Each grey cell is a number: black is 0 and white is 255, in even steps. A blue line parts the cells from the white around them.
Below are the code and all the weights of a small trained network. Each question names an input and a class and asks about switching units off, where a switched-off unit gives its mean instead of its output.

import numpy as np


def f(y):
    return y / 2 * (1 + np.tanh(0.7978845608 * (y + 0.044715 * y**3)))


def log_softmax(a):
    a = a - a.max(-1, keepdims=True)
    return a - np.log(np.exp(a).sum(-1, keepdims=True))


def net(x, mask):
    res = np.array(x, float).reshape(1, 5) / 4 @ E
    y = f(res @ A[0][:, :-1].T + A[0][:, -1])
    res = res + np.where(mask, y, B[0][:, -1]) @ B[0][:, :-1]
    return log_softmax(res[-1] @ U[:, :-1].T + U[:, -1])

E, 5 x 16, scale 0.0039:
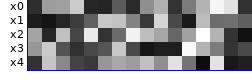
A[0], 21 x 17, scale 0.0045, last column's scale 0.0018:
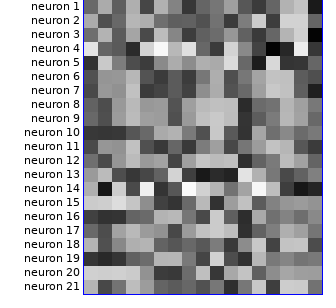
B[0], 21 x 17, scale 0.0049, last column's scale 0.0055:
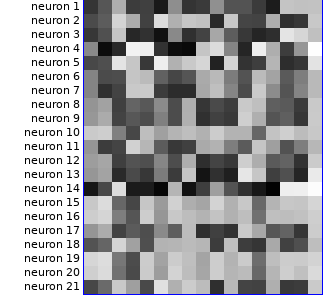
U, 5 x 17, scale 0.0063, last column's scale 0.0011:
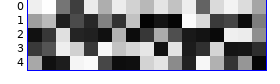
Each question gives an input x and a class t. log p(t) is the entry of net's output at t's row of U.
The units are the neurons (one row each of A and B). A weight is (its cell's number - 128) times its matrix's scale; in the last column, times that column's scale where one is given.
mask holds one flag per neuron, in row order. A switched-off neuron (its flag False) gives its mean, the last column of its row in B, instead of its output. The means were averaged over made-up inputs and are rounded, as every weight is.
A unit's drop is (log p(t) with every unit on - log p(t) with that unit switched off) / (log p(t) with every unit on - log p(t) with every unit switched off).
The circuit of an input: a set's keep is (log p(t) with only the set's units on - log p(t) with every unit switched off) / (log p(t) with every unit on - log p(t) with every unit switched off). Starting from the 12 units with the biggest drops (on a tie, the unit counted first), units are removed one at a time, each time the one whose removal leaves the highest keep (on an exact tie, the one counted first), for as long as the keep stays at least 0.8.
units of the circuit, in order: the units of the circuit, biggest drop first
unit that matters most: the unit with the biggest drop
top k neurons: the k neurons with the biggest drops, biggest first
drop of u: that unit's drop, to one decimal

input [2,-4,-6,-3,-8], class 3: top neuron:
neuron 2
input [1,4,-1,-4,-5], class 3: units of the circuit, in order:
neuron 2; neuron 21
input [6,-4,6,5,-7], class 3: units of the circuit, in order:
neuron 21; neuron 18
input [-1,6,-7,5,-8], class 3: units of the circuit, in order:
neuron 2; neuron 21
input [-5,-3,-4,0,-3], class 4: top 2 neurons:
neuron 4; neuron 14
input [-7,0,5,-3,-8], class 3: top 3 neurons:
neuron 2; neuron 21; neuron 18
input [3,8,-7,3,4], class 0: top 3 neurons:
neuron 19; neuron 16; neuron 10
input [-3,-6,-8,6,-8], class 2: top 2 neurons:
neuron 3; neuron 1
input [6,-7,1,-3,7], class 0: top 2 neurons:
neuron 20; neuron 15
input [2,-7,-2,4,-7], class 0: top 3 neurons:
neuron 15; neuron 20; neuron 5
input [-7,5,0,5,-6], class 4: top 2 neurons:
neuron 4; neuron 5
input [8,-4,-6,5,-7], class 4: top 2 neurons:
neuron 7; neuron 11
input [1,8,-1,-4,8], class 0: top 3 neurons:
neuron 19; neuron 16; neuron 10
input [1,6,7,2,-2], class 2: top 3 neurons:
neuron 14; neuron 20; neuron 15
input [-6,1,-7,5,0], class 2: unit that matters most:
neuron 3
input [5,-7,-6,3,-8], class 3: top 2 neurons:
neuron 2; neuron 21
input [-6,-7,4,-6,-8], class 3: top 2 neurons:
neuron 2; neuron 18
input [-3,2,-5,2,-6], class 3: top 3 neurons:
neuron 2; neuron 14; neuron 21
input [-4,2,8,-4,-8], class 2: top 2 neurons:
neuron 14; neuron 5
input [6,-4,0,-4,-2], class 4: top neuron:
neuron 7
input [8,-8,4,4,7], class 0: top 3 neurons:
neuron 20; neuron 15; neuron 4
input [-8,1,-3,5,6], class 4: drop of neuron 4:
1.1
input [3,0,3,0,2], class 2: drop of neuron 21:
0.2
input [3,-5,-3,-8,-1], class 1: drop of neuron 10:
0.0
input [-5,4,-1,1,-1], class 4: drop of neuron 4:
1.3
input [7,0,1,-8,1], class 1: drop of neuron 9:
0.1
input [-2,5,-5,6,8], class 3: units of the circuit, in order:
neuron 5
